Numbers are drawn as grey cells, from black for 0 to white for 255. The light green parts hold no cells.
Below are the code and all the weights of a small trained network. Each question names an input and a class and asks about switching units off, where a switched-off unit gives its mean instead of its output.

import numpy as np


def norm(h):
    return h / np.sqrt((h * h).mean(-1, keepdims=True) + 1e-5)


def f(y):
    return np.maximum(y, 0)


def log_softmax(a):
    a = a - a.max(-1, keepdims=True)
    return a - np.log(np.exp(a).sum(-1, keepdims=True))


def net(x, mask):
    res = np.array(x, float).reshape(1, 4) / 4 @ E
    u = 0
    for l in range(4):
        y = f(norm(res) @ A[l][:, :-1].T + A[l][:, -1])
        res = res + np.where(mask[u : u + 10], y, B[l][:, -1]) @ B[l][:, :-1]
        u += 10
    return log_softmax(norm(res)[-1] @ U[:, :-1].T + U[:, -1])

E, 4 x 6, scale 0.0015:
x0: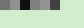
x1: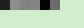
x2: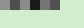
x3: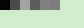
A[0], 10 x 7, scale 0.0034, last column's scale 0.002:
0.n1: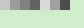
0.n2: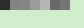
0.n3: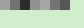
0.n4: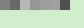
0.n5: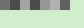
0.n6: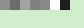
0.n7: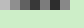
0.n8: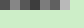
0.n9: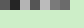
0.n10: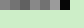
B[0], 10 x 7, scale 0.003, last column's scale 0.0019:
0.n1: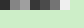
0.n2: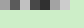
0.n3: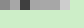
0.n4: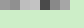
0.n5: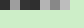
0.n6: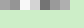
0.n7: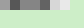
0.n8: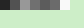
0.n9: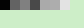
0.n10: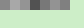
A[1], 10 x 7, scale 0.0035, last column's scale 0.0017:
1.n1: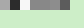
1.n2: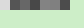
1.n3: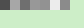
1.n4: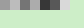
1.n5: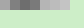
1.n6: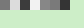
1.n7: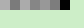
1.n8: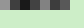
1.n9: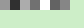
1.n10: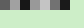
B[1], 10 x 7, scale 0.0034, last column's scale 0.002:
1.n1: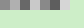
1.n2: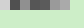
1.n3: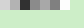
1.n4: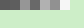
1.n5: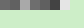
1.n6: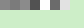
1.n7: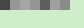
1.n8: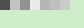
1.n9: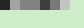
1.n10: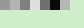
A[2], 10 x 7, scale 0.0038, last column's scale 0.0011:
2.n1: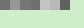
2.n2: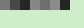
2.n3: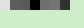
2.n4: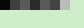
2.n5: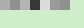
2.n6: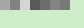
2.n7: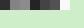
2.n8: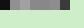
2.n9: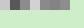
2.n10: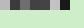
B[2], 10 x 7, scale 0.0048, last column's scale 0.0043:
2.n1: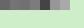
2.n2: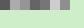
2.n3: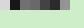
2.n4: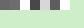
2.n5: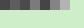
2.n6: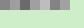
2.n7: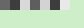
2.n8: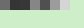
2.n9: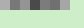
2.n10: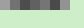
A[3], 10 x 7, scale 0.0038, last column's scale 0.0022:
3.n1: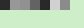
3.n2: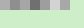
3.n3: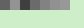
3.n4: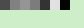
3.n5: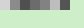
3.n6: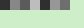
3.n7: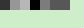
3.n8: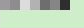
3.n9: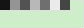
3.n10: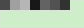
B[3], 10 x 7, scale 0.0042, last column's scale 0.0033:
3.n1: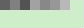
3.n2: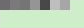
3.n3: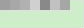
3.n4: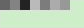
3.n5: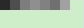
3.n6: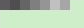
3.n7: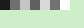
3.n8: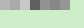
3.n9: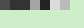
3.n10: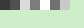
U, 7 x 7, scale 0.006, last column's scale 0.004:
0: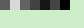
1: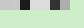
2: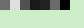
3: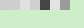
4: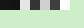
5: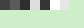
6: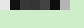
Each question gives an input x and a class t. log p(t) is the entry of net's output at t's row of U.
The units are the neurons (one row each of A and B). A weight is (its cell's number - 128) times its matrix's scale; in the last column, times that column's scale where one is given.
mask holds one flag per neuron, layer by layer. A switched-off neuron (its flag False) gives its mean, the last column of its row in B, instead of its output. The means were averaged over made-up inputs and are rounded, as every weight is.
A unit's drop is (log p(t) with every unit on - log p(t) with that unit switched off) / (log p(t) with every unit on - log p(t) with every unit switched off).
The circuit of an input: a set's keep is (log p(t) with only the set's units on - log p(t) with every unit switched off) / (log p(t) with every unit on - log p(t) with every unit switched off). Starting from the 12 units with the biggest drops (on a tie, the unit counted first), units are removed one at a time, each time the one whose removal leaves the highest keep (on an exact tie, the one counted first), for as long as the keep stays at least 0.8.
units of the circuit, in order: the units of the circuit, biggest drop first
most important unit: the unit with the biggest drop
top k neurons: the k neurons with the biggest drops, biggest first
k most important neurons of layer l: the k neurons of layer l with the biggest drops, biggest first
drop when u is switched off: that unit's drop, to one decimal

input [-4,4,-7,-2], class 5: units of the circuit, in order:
[2.n4 2.n7]
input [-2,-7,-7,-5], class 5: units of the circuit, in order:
[2.n4 2.n7]
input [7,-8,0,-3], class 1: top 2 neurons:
[1.n10 1.n8]
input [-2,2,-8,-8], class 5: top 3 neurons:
[2.n4 2.n7 1.n6]
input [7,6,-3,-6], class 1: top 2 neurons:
[1.n10 1.n6]
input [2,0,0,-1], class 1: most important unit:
0.n3
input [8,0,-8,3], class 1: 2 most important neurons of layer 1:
[1.n10 1.n6]
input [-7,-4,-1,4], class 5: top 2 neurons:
[0.n6 2.n4]
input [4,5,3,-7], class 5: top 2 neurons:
[1.n8 2.n4]
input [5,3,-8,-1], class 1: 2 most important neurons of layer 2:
[2.n8 2.n4]
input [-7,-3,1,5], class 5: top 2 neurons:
[0.n6 0.n4]
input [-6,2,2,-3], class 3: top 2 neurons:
[2.n4 2.n7]
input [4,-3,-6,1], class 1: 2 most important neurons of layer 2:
[2.n4 2.n7]
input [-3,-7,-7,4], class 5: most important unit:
2.n4
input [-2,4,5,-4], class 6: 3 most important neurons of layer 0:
[0.n7 0.n1 0.n9]
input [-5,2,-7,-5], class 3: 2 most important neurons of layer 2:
[2.n8 2.n9]
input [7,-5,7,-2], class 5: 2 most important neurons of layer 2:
[2.n4 2.n7]
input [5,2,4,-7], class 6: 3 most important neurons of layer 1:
[1.n2 1.n1 1.n9]
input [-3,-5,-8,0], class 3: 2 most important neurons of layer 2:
[2.n8 2.n9]
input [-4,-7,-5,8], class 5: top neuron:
[0.n6]
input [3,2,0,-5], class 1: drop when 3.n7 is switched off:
0.2
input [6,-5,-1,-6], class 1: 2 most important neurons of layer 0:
[0.n3 0.n2]
